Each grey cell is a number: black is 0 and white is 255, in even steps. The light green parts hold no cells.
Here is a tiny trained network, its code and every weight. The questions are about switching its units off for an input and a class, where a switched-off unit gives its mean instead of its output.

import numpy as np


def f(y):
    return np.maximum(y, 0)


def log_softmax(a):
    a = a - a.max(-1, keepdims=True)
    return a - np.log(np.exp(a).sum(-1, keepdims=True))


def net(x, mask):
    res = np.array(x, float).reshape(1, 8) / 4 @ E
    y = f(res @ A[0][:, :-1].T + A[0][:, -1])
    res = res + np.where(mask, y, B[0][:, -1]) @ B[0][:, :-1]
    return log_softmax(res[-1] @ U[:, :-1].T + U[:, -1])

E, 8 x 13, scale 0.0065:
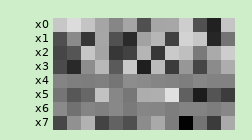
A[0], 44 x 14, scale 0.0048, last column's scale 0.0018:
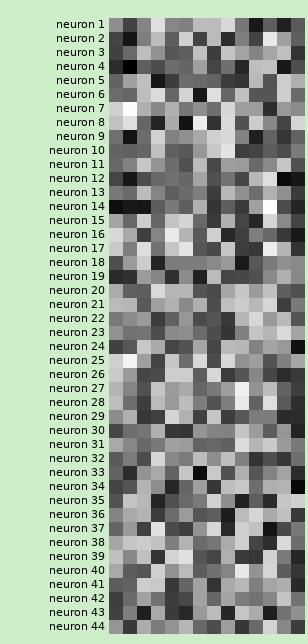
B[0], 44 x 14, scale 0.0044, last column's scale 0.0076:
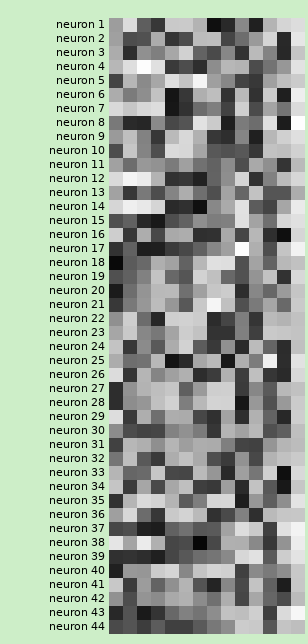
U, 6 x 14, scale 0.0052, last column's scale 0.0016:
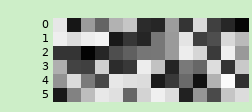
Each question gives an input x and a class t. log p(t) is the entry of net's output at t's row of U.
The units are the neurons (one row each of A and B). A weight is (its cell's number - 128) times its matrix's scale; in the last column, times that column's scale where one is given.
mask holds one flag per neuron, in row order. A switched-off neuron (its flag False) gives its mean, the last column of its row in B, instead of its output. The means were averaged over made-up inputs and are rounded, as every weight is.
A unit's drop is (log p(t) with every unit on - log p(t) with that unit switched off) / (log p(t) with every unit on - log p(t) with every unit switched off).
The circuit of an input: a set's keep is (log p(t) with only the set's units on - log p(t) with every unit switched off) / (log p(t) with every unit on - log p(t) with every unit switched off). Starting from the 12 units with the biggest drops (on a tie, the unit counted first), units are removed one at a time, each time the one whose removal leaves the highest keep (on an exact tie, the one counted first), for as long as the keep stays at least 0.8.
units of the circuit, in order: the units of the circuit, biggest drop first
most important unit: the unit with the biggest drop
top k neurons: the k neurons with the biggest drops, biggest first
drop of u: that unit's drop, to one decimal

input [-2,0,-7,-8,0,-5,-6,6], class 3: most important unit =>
neuron 8
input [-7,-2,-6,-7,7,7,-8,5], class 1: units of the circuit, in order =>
neuron 4; neuron 12
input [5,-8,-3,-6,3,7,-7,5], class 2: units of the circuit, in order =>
neuron 39; neuron 17
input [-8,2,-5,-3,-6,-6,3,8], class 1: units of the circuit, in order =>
neuron 14; neuron 4
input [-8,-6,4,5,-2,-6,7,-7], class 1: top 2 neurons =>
neuron 14; neuron 12
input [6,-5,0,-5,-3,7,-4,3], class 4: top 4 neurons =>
neuron 1; neuron 10; neuron 14; neuron 4
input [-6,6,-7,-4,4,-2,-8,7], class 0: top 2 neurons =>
neuron 29; neuron 26
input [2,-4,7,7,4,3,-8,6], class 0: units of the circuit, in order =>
neuron 34; neuron 41
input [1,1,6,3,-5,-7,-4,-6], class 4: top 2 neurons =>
neuron 36; neuron 22
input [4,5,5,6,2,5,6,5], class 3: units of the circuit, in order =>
neuron 6; neuron 19
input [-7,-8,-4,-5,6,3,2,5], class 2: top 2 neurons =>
neuron 39; neuron 15
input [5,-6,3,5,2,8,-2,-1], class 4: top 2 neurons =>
neuron 1; neuron 9
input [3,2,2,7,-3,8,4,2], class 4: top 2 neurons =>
neuron 9; neuron 1
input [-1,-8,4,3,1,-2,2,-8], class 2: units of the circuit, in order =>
neuron 17
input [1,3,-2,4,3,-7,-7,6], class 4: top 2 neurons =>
neuron 36; neuron 22
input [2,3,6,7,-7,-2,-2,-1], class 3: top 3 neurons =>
neuron 6; neuron 33; neuron 2
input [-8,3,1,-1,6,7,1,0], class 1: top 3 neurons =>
neuron 14; neuron 4; neuron 12
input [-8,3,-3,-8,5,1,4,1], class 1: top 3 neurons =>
neuron 14; neuron 12; neuron 4
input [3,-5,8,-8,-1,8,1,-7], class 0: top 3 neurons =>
neuron 34; neuron 41; neuron 24
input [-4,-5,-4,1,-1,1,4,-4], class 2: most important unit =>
neuron 39
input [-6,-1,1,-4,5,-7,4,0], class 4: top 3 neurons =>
neuron 22; neuron 23; neuron 36
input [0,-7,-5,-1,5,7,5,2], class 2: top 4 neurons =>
neuron 39; neuron 17; neuron 15; neuron 44
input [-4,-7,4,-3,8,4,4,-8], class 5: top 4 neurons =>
neuron 28; neuron 21; neuron 20; neuron 40
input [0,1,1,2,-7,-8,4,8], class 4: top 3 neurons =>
neuron 36; neuron 22; neuron 23
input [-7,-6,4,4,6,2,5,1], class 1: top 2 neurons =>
neuron 14; neuron 4
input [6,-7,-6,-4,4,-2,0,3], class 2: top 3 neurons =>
neuron 39; neuron 17; neuron 15
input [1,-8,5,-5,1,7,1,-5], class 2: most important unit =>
neuron 17
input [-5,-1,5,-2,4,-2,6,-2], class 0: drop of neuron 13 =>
0.2
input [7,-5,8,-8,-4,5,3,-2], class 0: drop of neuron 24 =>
0.2
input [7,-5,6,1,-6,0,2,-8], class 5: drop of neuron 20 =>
0.4
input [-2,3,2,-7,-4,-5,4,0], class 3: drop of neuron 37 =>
0.0
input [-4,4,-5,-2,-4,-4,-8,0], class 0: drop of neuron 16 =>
0.3
